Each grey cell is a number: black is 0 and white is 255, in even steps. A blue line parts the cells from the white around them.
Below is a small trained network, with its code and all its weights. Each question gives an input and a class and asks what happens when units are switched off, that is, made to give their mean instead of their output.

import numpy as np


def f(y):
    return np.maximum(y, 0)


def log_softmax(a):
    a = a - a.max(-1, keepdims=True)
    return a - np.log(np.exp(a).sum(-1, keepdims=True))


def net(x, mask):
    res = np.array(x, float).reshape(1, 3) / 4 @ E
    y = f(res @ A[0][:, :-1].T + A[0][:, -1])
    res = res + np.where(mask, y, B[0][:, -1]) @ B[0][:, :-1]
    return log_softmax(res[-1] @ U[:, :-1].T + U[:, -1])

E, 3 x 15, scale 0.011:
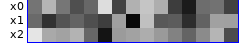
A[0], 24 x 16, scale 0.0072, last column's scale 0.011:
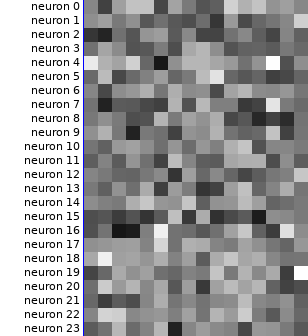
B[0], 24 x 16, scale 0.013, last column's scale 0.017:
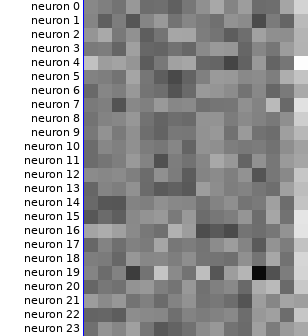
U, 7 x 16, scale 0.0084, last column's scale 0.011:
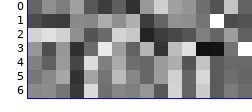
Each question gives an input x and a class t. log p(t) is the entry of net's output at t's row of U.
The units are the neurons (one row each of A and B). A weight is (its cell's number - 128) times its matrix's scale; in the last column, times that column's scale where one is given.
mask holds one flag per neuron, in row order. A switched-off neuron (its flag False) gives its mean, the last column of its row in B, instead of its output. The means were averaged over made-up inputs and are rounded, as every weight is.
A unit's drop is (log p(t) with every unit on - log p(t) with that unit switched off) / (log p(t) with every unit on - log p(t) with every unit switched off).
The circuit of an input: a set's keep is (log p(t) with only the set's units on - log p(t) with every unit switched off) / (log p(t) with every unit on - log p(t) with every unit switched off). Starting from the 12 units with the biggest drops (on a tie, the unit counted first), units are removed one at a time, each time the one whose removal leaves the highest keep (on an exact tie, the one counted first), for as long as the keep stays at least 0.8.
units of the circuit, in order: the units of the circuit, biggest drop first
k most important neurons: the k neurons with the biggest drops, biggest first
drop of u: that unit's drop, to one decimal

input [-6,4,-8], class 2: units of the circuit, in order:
neuron 16
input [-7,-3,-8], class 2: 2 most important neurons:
neuron 16; neuron 2
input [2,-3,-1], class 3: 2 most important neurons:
neuron 7; neuron 15
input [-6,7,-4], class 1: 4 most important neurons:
neuron 15; neuron 7; neuron 5; neuron 8
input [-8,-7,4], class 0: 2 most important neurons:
neuron 0; neuron 13
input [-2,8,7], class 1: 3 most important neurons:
neuron 7; neuron 15; neuron 16
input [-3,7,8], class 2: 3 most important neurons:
neuron 4; neuron 14; neuron 22
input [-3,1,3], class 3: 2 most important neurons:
neuron 16; neuron 5
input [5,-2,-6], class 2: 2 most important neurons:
neuron 16; neuron 2
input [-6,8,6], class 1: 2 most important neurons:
neuron 7; neuron 15
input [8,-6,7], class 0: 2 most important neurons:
neuron 5; neuron 16
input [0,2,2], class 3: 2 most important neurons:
neuron 16; neuron 20
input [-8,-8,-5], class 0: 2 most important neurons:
neuron 13; neuron 0
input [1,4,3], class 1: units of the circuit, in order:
neuron 7
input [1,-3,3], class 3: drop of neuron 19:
0.4
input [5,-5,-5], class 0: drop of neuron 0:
-0.1
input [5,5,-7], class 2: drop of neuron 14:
0.0
